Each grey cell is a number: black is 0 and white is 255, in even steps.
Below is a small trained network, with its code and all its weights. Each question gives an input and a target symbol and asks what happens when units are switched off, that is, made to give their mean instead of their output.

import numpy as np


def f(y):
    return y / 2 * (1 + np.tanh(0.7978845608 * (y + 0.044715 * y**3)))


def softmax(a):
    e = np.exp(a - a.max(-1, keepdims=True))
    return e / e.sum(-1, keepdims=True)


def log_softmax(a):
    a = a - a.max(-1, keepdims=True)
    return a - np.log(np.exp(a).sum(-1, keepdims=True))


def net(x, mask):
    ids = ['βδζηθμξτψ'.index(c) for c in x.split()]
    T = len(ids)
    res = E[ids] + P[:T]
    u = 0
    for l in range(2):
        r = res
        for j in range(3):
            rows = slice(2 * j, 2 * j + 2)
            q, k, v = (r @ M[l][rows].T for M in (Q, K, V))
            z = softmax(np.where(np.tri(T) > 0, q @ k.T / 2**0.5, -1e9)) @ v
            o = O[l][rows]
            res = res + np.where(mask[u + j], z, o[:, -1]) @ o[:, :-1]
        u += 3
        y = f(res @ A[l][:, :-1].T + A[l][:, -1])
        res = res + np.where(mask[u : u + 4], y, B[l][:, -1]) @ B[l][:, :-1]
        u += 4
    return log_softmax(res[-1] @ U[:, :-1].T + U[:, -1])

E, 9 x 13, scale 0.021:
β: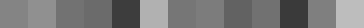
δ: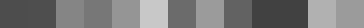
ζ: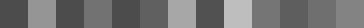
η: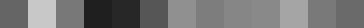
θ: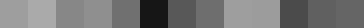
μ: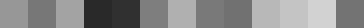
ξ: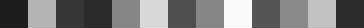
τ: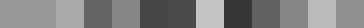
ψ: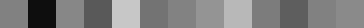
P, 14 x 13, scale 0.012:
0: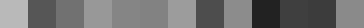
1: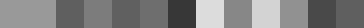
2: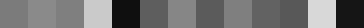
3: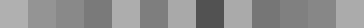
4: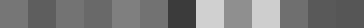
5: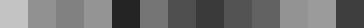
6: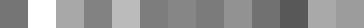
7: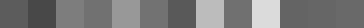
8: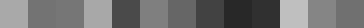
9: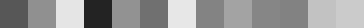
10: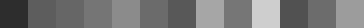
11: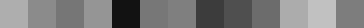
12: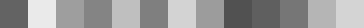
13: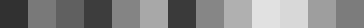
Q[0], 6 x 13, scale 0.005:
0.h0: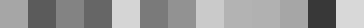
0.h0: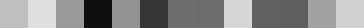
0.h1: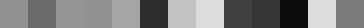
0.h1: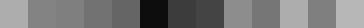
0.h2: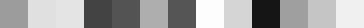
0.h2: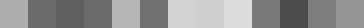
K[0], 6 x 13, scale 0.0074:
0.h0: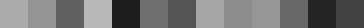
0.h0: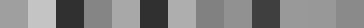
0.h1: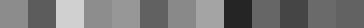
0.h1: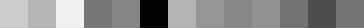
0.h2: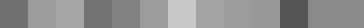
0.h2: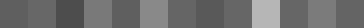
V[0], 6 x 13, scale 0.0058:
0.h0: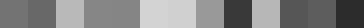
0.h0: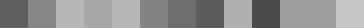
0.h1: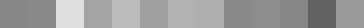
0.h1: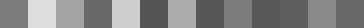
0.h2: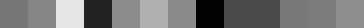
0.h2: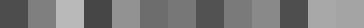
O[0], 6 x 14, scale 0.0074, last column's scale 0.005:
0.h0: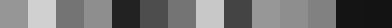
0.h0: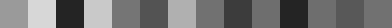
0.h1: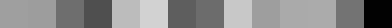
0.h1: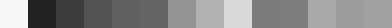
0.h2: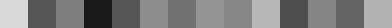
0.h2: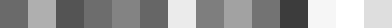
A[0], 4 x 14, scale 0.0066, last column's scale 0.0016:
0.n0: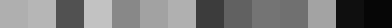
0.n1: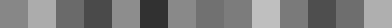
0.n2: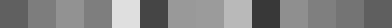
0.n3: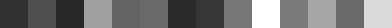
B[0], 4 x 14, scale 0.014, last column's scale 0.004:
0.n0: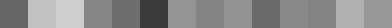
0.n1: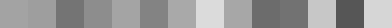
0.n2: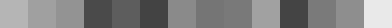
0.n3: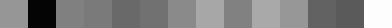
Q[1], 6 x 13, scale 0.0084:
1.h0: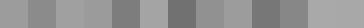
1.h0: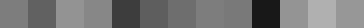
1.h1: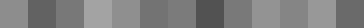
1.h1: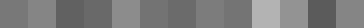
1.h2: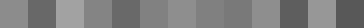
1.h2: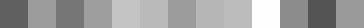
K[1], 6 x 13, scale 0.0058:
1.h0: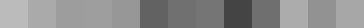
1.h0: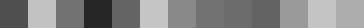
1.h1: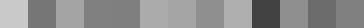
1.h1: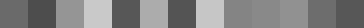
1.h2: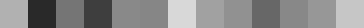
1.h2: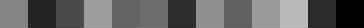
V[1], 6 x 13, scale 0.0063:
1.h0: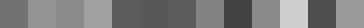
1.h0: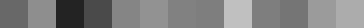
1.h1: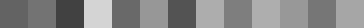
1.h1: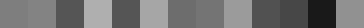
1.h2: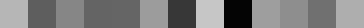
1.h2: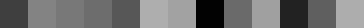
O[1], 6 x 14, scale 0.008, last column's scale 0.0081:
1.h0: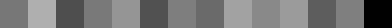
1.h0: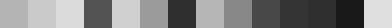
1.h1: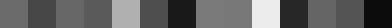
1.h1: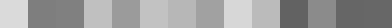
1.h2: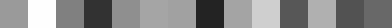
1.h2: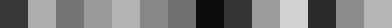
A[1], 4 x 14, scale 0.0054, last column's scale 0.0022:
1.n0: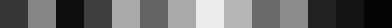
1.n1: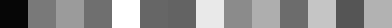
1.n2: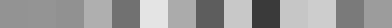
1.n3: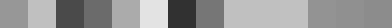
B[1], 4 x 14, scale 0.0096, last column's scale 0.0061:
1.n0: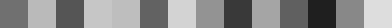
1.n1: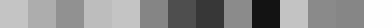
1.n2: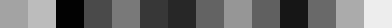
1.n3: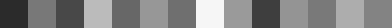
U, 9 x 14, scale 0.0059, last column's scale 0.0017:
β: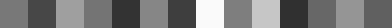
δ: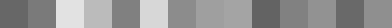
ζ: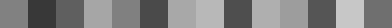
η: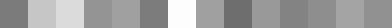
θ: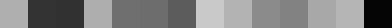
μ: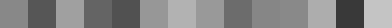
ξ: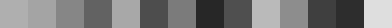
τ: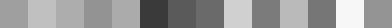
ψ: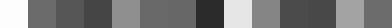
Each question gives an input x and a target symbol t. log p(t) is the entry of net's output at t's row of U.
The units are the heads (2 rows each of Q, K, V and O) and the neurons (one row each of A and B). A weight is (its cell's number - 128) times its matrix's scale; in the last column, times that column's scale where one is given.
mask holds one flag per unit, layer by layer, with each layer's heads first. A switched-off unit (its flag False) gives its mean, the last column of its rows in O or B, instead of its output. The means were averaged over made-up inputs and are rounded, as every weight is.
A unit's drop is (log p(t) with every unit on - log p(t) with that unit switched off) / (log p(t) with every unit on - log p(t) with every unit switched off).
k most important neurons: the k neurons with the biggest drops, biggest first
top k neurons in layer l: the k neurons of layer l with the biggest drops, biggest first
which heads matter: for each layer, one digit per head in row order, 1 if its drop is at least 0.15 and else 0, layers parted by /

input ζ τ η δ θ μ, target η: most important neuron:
(0.n0)
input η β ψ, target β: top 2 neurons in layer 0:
(0.n1 0.n2)
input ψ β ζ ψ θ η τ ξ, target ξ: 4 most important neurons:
(1.n0 1.n1 0.n3 0.n0)
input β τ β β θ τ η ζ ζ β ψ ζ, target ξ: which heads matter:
001 / 001
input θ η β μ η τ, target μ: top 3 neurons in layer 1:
(1.n2 1.n1 1.n0)
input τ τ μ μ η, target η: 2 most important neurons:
(1.n0 0.n1)
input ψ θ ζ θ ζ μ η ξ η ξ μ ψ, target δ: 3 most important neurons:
(1.n2 0.n3 1.n0)
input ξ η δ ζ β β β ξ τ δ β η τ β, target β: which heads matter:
000 / 010
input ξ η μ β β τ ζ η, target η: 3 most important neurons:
(0.n1 1.n0 1.n2)
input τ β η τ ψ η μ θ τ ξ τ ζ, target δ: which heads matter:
000 / 100
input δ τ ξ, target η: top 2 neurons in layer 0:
(0.n0 0.n3)
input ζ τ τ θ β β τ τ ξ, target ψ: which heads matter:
000 / 001
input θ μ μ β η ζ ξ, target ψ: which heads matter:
010 / 010
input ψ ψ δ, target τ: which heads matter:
110 / 011
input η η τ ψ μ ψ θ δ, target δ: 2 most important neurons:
(1.n1 1.n2)
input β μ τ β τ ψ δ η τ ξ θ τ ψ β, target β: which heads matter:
000 / 000
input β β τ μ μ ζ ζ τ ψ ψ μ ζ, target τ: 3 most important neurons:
(0.n0 0.n2 1.n2)
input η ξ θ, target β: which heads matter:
000 / 001
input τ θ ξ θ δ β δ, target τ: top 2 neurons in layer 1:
(1.n2 1.n0)
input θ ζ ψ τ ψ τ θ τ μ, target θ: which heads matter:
000 / 001
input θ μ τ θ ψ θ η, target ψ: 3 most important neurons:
(1.n2 0.n1 0.n2)
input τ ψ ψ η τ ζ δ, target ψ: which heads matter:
010 / 000
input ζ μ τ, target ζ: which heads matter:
000 / 101
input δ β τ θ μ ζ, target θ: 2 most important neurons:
(0.n1 0.n2)
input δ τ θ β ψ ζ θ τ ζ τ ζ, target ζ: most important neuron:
(0.n3)
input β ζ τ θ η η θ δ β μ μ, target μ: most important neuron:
(1.n2)
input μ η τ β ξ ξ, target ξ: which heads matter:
010 / 001
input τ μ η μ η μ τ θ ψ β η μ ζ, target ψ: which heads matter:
011 / 001
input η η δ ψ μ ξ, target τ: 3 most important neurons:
(0.n0 0.n2 1.n2)
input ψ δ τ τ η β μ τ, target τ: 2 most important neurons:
(1.n1 0.n3)
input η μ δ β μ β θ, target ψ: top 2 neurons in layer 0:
(0.n1 0.n3)
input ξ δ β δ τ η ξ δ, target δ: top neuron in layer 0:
(0.n2)
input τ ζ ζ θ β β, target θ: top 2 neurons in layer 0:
(0.n1 0.n2)
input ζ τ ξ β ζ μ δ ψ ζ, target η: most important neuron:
(0.n0)
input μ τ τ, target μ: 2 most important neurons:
(1.n1 1.n0)
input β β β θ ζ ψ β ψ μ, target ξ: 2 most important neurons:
(0.n1 0.n3)
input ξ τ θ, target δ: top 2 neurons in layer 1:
(1.n2 1.n0)
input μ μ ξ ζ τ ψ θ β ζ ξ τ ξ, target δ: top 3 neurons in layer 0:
(0.n3 0.n0 0.n1)
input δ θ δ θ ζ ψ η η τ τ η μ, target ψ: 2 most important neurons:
(1.n2 0.n2)
